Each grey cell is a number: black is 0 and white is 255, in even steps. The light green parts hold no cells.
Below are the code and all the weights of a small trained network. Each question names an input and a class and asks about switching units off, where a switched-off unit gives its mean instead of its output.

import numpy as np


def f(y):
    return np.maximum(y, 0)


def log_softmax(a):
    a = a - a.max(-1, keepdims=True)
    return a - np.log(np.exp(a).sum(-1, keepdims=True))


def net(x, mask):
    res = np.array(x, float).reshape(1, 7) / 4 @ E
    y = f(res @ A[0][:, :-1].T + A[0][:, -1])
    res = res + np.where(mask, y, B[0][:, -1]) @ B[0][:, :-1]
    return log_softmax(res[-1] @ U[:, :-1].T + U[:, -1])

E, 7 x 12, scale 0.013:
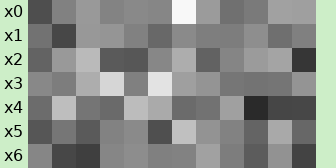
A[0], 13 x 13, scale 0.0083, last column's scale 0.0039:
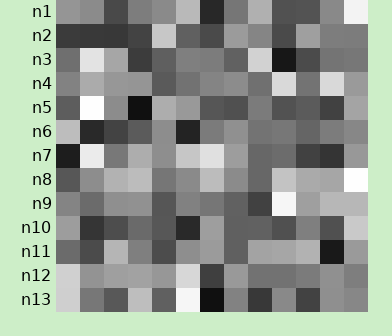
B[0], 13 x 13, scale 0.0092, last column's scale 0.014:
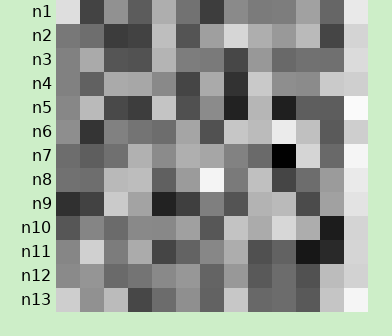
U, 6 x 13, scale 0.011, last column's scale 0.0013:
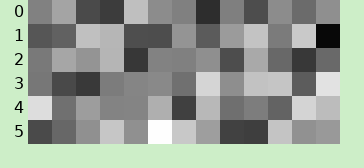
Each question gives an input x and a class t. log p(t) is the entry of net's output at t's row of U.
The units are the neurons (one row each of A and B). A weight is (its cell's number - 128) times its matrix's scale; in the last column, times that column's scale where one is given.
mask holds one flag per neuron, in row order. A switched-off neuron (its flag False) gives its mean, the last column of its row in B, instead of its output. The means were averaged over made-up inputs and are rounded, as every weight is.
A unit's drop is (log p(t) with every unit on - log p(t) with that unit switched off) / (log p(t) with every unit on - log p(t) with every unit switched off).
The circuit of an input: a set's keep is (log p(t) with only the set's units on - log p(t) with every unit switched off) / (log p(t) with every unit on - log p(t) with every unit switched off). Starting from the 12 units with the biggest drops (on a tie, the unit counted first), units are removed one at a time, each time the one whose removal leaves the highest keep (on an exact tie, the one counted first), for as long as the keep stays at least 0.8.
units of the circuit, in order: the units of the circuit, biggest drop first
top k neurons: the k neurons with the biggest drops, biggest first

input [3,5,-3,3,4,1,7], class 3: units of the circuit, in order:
n2
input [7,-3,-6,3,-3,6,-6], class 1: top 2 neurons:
n4; n9
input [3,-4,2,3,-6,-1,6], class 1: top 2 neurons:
n7; n9
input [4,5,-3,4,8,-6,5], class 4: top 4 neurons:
n13; n1; n12; n8
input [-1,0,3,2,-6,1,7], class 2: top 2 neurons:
n11; n2
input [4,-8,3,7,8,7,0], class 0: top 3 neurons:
n5; n3; n6
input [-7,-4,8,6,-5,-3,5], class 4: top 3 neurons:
n13; n12; n10
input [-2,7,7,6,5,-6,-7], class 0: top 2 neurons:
n5; n3
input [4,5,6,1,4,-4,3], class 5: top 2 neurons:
n7; n1
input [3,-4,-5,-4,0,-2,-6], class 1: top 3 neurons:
n4; n7; n2
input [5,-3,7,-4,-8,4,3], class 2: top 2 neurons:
n11; n10
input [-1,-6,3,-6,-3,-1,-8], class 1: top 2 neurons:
n9; n4
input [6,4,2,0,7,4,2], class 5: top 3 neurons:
n7; n1; n4
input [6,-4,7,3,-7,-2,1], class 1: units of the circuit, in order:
n9
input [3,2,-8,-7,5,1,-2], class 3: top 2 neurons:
n6; n2
